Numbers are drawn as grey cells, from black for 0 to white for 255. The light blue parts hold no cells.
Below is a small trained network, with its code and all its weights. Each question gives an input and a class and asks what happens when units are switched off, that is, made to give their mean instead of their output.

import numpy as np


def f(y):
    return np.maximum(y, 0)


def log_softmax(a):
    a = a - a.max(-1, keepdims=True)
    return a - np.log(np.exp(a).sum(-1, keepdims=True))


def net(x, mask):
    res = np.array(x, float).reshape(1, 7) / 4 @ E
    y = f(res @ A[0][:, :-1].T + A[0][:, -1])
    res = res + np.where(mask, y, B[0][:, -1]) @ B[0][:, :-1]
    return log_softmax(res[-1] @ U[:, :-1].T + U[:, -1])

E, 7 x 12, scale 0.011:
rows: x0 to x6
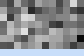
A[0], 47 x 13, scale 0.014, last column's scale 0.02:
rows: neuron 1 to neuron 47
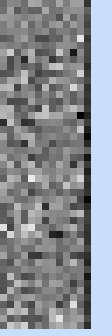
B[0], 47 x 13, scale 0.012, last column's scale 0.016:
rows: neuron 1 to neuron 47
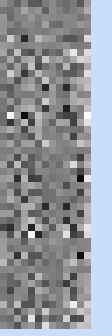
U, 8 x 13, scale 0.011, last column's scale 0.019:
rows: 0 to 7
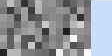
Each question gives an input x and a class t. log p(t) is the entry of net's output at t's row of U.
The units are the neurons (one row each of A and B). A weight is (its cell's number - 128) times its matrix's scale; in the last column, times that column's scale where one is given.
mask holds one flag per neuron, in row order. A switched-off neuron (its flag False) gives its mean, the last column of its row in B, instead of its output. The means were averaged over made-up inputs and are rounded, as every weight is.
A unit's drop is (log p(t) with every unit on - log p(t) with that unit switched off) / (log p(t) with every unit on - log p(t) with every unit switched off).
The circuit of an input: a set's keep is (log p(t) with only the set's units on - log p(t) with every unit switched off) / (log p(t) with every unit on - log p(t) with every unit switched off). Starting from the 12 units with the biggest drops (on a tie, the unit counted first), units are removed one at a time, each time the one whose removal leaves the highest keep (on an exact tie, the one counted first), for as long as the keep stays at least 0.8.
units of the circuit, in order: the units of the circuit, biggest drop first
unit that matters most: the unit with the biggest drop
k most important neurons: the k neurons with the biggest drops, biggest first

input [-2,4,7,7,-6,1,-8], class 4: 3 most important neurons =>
(neuron 13; neuron 16; neuron 18)
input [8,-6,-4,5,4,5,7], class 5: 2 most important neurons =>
(neuron 44; neuron 38)
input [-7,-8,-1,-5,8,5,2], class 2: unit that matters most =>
neuron 26
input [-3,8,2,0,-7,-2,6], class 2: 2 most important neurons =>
(neuron 37; neuron 28)
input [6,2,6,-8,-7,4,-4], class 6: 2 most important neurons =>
(neuron 46; neuron 10)
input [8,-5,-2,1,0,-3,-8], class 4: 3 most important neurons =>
(neuron 13; neuron 16; neuron 8)
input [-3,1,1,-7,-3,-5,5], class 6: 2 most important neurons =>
(neuron 46; neuron 17)
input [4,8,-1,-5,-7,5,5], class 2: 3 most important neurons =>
(neuron 37; neuron 28; neuron 23)
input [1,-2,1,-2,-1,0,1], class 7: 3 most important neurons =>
(neuron 34; neuron 17; neuron 8)
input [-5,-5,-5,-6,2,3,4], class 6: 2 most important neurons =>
(neuron 46; neuron 33)
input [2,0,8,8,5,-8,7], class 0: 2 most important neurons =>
(neuron 11; neuron 6)
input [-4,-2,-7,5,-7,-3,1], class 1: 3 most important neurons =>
(neuron 18; neuron 42; neuron 40)
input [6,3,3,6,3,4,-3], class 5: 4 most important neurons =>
(neuron 44; neuron 46; neuron 38; neuron 10)
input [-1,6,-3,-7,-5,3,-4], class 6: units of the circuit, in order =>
(neuron 46)
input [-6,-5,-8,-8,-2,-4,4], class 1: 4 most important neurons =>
(neuron 18; neuron 34; neuron 42; neuron 40)
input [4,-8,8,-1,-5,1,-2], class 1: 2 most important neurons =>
(neuron 33; neuron 37)
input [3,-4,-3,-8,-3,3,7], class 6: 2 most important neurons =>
(neuron 46; neuron 10)
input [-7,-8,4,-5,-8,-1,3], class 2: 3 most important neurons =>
(neuron 26; neuron 31; neuron 1)
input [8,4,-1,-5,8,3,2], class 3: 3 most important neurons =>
(neuron 12; neuron 47; neuron 45)
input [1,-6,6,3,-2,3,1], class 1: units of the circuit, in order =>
(neuron 33)
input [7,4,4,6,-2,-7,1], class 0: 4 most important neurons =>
(neuron 11; neuron 6; neuron 8; neuron 24)
